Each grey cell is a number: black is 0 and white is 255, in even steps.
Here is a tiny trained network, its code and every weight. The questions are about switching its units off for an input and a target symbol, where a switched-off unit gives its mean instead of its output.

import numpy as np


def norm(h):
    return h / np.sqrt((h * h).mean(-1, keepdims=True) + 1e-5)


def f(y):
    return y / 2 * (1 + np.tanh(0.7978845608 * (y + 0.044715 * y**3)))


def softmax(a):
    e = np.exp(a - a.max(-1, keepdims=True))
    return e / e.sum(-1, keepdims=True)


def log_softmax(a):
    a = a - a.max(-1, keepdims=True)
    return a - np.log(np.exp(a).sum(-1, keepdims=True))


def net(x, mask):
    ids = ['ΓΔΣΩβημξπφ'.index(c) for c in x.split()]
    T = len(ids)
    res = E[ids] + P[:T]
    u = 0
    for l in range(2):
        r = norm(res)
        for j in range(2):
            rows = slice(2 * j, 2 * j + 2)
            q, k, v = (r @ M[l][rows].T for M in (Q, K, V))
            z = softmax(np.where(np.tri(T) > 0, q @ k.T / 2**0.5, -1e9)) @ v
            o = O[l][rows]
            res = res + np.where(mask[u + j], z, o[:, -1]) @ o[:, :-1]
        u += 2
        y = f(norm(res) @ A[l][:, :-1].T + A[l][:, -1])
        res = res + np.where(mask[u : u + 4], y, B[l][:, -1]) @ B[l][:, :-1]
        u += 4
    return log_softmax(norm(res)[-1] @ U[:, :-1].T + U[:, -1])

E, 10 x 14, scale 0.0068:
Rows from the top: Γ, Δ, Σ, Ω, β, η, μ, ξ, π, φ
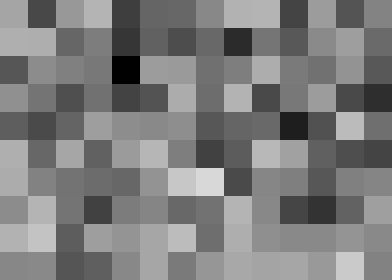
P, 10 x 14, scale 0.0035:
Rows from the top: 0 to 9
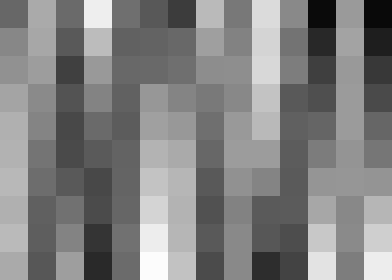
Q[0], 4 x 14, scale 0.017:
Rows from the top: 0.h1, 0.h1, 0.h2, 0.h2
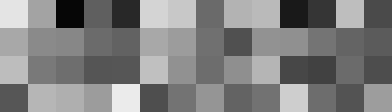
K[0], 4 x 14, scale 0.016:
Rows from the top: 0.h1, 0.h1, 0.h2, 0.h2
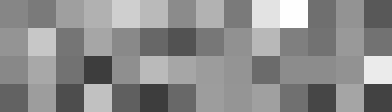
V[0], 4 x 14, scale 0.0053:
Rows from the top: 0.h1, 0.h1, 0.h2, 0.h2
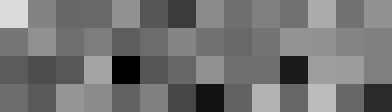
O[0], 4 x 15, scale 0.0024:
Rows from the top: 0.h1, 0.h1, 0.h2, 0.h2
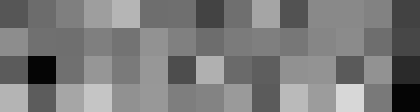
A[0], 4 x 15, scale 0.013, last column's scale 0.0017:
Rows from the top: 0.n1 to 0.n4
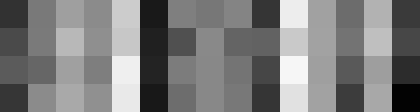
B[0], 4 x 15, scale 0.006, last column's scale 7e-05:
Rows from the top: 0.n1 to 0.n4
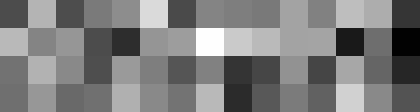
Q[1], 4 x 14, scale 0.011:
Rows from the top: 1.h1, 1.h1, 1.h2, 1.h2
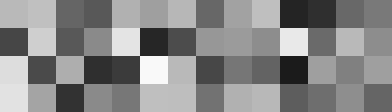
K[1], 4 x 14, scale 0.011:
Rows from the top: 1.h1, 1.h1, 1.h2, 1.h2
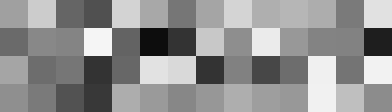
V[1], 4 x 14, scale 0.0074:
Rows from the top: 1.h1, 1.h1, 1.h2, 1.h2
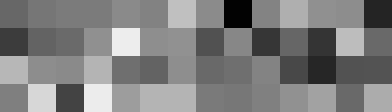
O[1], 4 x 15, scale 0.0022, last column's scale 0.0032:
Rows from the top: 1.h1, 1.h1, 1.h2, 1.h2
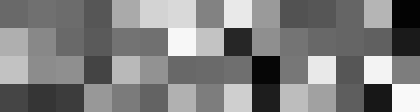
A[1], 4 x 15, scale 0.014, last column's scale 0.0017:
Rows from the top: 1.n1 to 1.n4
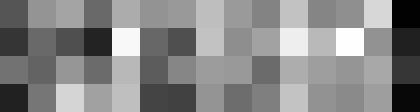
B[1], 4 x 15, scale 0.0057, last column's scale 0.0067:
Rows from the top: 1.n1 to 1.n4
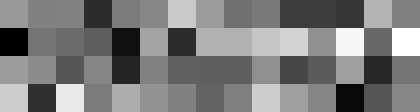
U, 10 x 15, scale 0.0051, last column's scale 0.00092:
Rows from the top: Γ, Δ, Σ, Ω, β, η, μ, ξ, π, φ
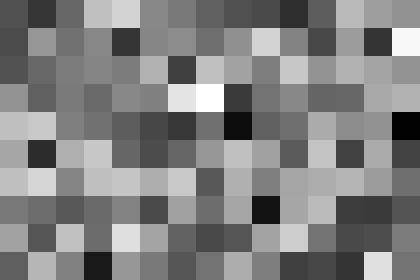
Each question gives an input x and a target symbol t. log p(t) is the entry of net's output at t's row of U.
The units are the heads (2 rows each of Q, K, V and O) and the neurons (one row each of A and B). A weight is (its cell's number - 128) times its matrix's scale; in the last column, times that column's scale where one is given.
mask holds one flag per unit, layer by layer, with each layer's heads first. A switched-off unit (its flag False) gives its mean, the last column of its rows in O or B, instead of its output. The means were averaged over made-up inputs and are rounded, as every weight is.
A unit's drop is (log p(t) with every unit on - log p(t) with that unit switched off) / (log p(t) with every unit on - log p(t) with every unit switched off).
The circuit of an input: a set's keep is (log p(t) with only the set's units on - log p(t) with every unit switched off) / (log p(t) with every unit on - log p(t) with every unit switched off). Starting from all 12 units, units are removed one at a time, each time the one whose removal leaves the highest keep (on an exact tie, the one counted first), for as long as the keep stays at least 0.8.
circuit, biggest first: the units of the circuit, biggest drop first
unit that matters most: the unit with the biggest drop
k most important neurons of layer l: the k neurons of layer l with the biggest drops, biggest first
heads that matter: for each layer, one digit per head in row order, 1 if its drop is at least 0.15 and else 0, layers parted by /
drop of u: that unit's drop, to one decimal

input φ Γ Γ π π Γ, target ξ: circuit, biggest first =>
[1.h2 1.n2]
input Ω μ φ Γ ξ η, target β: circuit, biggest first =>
[1.h1 1.h2]
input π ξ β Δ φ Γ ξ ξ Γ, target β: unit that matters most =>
1.h1
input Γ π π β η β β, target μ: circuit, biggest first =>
[0.h2 1.n2]
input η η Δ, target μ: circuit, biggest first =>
[0.h2 1.h1 1.n2]
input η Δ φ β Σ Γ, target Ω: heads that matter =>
01 / 10
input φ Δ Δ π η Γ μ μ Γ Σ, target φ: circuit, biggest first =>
[1.n2 0.h2 1.h1]
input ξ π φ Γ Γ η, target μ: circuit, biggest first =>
[0.h2 1.n2]
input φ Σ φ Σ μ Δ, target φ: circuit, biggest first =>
[1.h1 1.n2 0.h2]
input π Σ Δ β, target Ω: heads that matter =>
01 / 10
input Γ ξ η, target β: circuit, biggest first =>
[1.h2 1.h1]
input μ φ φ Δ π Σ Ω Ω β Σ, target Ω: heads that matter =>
00 / 10
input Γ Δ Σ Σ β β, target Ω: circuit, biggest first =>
[1.h1 1.n2]
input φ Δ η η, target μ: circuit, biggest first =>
[0.h2 1.n2 1.h2]
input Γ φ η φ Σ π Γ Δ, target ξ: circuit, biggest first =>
[1.h2]
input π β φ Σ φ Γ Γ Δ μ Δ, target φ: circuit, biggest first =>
[1.h1 0.h2 1.n2]
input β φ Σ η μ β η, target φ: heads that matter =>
01 / 11
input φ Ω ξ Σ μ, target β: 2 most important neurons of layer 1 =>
[1.n2 1.n1]
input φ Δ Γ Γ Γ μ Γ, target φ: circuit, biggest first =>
[0.h2 1.h2 1.h1]
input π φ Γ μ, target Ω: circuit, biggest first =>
[1.n2]
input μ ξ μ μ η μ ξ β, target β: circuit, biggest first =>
[1.h1 1.h2]
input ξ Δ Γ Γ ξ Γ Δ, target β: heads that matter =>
00 / 00
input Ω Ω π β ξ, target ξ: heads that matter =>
00 / 01
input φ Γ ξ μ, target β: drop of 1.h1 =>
0.5
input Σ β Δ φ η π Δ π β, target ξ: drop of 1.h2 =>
0.9
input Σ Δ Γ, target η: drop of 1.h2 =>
0.1
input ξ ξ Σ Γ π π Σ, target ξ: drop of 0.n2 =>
0.0
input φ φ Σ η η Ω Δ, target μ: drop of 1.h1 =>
0.2
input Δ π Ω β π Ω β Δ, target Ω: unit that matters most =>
1.h1
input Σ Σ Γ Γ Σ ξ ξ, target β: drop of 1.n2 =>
0.2
